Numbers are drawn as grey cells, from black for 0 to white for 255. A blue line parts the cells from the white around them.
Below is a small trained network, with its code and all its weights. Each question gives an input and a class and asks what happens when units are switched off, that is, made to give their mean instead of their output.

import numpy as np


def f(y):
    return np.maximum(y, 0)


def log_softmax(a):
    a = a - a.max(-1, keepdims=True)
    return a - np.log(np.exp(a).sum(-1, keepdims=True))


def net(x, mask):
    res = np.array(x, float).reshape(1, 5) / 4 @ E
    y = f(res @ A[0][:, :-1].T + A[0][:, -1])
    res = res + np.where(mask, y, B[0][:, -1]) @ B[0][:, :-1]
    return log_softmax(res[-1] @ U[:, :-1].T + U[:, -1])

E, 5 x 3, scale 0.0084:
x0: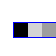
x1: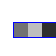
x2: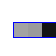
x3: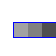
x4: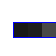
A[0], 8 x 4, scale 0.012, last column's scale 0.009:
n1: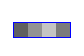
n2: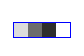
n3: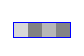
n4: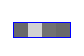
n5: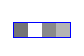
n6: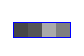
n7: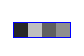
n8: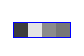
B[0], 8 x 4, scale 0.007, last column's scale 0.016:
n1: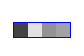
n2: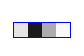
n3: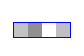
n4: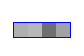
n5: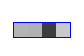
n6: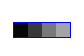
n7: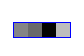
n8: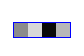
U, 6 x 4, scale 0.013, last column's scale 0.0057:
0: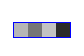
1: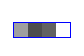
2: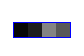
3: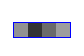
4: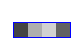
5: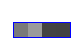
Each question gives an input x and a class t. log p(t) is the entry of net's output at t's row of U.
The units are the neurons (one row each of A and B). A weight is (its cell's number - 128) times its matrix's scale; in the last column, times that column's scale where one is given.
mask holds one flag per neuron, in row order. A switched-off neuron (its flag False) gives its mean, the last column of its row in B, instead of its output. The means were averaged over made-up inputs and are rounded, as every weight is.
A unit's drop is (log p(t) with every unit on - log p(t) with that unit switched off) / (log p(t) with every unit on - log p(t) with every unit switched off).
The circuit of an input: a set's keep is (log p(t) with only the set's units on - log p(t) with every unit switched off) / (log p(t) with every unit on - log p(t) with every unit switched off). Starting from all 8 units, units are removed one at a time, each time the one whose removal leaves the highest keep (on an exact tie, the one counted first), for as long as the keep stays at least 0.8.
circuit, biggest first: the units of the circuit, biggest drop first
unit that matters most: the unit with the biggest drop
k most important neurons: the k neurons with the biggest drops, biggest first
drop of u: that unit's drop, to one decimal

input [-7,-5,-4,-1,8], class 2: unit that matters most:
n6
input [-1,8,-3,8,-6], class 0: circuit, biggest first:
n7, n2
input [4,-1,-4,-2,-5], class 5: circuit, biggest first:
n8, n5
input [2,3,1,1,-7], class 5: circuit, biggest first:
n5, n8
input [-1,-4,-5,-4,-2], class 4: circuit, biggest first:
n2, n1
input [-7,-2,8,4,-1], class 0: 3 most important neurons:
n7, n3, n2
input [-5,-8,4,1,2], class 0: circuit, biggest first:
n7, n3, n8
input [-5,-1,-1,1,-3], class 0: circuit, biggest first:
n3, n7
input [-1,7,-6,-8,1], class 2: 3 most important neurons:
n6, n3, n4
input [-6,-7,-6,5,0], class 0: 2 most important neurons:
n3, n7
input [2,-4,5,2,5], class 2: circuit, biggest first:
n5, n8, n3
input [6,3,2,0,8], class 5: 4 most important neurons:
n8, n7, n2, n4
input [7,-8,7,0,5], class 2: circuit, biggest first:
n6, n5
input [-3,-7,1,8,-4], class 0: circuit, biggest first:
n3
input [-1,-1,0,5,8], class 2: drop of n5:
0.2
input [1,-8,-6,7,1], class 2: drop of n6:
0.4
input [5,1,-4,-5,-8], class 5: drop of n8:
0.3
